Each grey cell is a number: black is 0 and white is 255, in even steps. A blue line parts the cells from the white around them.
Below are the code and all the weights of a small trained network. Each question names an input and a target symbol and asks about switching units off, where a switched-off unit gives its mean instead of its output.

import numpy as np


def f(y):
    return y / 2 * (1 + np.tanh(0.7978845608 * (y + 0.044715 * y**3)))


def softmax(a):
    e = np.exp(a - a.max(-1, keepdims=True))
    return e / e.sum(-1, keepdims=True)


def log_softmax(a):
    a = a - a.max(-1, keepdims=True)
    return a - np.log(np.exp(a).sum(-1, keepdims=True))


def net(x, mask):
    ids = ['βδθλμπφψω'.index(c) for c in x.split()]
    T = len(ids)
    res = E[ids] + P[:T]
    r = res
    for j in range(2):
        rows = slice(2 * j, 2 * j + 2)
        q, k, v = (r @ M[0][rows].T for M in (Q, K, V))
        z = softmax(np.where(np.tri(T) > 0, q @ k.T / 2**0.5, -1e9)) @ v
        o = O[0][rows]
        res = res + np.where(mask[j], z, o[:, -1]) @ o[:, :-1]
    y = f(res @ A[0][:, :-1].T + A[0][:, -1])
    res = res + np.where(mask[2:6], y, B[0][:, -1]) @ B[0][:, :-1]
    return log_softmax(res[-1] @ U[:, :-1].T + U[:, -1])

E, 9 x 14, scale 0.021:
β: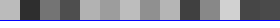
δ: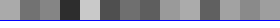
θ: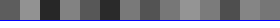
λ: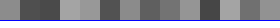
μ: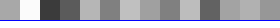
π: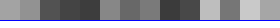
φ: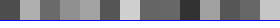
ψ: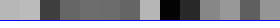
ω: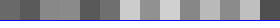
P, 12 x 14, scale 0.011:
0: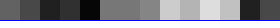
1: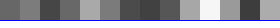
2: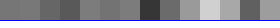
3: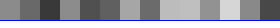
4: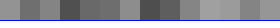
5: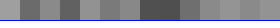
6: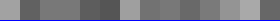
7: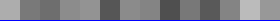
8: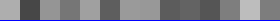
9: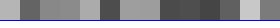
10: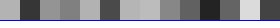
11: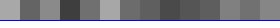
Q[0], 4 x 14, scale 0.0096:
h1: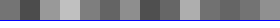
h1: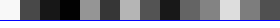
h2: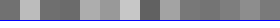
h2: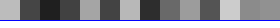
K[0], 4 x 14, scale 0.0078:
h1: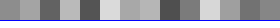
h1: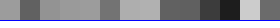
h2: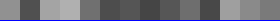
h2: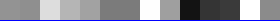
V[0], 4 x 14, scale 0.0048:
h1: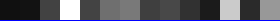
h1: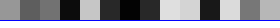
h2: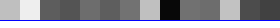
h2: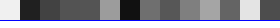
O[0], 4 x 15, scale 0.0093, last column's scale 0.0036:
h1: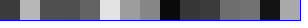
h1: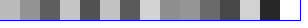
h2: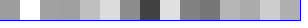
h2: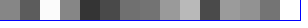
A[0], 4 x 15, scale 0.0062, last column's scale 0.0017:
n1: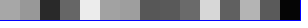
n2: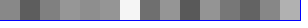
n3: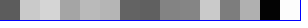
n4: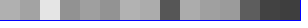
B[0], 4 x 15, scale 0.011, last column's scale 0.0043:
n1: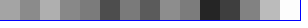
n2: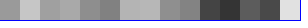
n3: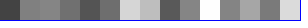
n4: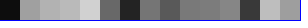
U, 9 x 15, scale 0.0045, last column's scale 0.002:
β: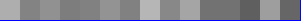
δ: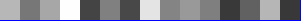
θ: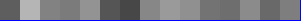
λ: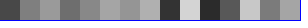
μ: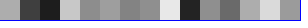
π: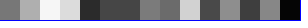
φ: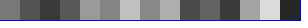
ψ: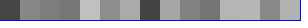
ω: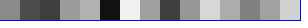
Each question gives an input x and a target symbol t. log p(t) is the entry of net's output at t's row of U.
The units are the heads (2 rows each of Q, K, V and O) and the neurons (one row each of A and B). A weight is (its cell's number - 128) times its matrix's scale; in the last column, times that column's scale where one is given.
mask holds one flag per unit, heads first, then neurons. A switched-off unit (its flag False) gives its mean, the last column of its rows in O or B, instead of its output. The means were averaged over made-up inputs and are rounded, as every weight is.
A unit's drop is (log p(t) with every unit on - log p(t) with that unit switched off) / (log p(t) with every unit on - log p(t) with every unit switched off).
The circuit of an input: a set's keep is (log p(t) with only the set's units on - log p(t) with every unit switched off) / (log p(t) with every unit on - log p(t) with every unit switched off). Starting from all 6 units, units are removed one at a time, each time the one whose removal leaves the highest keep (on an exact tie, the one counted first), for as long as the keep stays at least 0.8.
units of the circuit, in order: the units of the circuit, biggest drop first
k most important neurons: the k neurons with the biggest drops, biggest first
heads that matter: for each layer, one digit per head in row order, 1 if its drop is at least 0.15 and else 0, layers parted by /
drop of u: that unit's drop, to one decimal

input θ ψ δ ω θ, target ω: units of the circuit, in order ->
[h2 h1]
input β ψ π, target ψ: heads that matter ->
01
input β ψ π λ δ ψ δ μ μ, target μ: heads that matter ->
11
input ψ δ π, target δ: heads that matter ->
10
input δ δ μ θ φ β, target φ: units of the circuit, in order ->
[h2 n1]
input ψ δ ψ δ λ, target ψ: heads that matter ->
01
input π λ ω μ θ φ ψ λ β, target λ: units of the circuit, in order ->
[h1]
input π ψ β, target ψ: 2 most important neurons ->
[n3 n4]
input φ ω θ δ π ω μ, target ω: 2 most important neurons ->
[n1 n2]
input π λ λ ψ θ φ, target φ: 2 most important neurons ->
[n1 n4]
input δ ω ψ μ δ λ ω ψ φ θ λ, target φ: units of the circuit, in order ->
[h2 n1 h1]
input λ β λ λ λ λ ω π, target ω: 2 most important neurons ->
[n1 n2]
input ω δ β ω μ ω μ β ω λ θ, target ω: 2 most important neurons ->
[n1 n2]
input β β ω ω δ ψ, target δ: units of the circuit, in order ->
[h1]
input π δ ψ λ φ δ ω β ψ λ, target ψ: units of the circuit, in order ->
[h2 h1]
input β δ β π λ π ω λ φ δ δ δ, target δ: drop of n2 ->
-0.1
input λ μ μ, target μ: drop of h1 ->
0.6
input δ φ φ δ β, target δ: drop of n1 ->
0.2
